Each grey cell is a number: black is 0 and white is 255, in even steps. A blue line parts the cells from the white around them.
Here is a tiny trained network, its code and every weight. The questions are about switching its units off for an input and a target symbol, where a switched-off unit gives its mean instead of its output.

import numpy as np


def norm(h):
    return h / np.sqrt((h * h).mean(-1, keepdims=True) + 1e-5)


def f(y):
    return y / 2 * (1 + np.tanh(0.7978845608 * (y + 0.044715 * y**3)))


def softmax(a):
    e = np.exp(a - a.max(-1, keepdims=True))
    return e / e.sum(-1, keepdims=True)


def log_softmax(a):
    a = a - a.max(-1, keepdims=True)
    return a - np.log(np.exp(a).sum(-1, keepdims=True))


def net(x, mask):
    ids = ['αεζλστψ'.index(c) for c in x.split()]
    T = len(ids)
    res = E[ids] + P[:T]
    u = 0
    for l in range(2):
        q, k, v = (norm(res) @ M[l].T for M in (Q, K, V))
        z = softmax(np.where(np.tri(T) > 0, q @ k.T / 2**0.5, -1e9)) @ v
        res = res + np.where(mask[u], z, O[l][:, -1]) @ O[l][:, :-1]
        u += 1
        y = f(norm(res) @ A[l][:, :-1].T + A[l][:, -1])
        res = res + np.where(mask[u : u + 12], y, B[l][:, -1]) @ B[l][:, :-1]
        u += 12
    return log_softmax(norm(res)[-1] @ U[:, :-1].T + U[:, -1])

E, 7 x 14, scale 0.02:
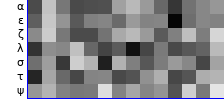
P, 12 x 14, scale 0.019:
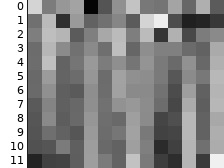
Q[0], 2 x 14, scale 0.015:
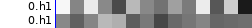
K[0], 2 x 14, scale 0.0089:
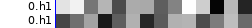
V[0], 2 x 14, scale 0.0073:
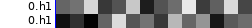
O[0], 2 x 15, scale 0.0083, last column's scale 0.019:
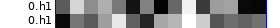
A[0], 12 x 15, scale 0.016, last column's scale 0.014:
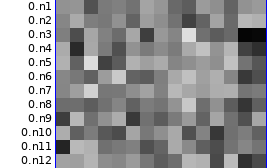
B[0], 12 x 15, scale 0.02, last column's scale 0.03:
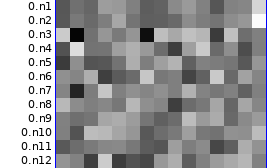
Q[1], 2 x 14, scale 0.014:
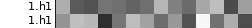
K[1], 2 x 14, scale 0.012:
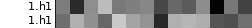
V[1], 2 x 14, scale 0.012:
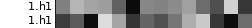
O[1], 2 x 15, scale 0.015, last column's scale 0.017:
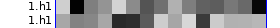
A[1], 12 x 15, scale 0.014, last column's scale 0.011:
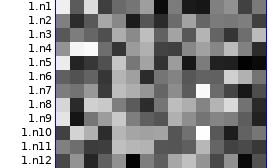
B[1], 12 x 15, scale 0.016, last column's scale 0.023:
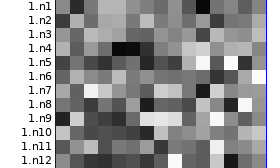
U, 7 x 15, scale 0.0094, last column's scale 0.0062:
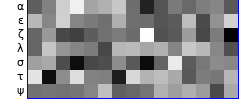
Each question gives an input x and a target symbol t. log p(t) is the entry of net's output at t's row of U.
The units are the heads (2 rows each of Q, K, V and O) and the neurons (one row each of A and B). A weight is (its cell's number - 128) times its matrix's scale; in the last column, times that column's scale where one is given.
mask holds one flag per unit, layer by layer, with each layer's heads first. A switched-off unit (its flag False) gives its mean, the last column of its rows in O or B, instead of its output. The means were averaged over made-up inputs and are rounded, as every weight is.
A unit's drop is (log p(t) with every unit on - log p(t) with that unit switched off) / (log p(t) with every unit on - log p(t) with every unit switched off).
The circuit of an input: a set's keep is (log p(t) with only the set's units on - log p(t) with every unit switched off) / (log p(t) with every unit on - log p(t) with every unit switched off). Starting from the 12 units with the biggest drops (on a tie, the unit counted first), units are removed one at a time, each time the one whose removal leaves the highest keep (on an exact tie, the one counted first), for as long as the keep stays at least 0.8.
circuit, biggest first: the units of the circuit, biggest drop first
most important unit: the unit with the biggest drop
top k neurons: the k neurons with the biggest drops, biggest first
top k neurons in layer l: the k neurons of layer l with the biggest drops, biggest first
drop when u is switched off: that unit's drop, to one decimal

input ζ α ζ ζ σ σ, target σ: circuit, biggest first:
[1.h1, 0.h1]
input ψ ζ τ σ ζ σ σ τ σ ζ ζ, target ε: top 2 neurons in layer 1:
[1.n7, 1.n11]
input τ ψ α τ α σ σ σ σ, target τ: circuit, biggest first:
[0.h1, 0.n12, 1.h1]
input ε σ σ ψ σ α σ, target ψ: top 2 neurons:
[1.n5, 0.n1]
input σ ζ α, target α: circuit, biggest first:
[0.n10, 1.n10]
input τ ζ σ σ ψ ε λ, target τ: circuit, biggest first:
[0.h1, 0.n12, 1.h1]
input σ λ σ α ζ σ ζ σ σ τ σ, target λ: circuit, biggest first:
[1.h1]
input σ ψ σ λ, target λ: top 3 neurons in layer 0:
[0.n1, 0.n10, 0.n2]
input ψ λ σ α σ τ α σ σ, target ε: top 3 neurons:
[1.n11, 1.n7, 0.n5]
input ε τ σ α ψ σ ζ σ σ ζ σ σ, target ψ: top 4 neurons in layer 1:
[1.n5, 1.n11, 1.n9, 1.n7]
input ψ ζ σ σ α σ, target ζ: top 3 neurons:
[1.n12, 0.n10, 1.n10]
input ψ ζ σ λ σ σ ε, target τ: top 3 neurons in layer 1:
[1.n10, 1.n7, 1.n3]
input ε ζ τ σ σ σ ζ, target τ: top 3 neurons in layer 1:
[1.n7, 1.n3, 1.n10]
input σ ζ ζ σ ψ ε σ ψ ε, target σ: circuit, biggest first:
[1.n3, 1.n7]
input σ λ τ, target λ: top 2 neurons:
[0.n8, 0.n5]
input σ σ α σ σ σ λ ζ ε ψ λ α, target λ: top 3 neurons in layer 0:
[0.n2, 0.n5, 0.n1]
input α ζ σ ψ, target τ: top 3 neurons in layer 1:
[1.n11, 1.n2, 1.n9]
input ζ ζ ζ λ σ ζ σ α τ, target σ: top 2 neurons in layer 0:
[0.n5, 0.n1]
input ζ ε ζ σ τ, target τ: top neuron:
[1.n10]
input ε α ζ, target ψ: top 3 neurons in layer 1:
[1.n5, 1.n11, 1.n9]
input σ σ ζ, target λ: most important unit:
1.h1
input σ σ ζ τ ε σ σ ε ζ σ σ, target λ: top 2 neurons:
[1.n10, 0.n10]
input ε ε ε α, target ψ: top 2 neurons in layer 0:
[0.n1, 0.n9]
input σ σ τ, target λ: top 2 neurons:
[0.n6, 0.n8]
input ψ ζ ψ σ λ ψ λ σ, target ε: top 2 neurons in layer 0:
[0.n6, 0.n9]
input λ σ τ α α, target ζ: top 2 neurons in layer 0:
[0.n1, 0.n9]
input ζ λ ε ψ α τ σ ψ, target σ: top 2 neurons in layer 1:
[1.n10, 1.n7]
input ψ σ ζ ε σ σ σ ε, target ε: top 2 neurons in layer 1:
[1.n11, 1.n7]
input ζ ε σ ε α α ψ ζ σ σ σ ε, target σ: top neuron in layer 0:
[0.n5]
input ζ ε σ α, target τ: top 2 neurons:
[1.n10, 1.n3]
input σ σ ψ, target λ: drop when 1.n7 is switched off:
0.0
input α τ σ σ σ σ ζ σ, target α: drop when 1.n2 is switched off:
0.1
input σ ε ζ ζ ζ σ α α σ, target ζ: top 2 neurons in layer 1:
[1.n12, 1.n3]
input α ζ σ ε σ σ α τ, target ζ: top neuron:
[0.n10]
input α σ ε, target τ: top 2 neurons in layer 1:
[1.n11, 1.n2]
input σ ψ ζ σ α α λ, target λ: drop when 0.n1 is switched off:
0.3
